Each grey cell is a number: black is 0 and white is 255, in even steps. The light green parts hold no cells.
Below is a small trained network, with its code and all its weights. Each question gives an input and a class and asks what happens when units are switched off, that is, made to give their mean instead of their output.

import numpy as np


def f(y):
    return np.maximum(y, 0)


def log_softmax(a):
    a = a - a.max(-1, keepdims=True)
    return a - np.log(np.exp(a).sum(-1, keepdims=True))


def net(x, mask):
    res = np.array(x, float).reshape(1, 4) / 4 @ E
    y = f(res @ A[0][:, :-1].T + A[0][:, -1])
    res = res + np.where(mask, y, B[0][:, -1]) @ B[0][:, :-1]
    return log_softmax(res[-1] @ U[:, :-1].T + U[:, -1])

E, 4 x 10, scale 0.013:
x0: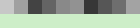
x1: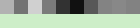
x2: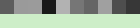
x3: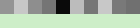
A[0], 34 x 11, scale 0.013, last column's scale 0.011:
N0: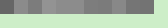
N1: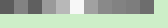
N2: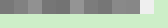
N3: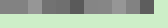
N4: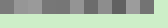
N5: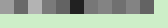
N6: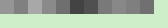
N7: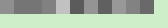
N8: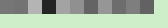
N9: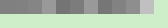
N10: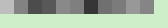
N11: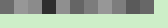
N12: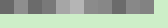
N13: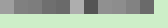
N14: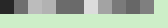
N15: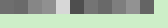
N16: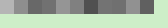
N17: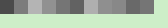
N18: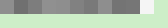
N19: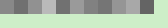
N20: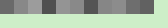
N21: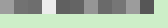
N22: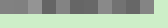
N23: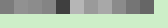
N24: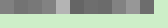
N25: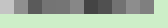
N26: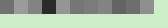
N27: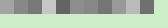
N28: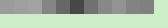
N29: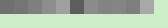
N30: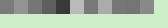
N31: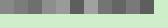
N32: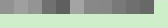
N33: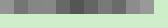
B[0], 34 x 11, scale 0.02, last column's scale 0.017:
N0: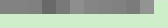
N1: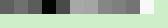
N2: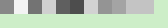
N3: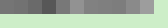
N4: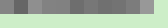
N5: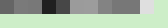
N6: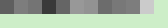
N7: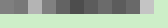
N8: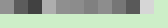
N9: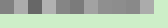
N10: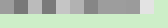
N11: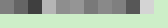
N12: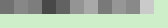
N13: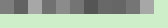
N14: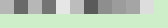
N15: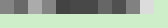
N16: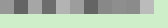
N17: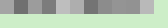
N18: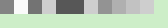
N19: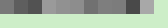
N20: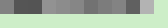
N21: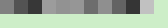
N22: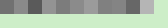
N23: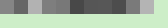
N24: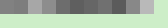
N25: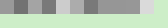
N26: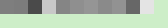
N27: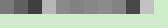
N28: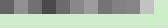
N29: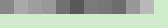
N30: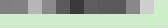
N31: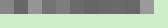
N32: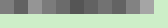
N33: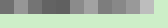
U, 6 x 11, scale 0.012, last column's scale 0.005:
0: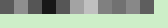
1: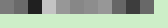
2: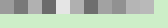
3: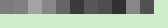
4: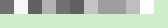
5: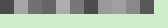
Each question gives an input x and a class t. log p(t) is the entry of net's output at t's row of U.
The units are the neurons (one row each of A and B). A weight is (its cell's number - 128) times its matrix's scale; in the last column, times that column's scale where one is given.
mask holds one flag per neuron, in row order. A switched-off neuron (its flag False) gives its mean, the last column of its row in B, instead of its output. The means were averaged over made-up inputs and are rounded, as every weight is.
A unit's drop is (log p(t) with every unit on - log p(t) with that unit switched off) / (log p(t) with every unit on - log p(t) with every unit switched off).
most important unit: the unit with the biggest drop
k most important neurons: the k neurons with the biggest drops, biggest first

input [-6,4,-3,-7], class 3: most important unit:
N15
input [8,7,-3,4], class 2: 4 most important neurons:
(N25, N10, N1, N16)
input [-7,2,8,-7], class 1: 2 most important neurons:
(N11, N8)
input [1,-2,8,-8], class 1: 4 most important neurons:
(N26, N8, N11, N30)
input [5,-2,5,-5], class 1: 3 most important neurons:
(N14, N26, N8)
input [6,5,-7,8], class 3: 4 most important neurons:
(N30, N23, N13, N26)
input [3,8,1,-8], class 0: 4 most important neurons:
(N5, N6, N33, N30)
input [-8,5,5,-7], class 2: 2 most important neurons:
(N14, N17)
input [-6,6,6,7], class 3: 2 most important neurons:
(N30, N23)
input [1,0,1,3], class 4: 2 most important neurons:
(N15, N7)
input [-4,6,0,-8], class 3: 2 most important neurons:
(N15, N1)
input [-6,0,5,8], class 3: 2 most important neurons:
(N30, N23)
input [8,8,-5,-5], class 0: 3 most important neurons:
(N5, N6, N14)
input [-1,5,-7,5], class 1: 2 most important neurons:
(N27, N21)
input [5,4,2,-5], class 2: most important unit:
N10
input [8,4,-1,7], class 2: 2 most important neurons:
(N25, N10)
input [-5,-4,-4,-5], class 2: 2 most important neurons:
(N14, N30)
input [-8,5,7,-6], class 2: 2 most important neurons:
(N14, N17)
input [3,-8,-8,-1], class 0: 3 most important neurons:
(N1, N12, N26)
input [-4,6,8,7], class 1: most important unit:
N11
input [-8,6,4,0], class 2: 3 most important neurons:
(N14, N17, N1)
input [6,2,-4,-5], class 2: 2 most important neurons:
(N25, N10)
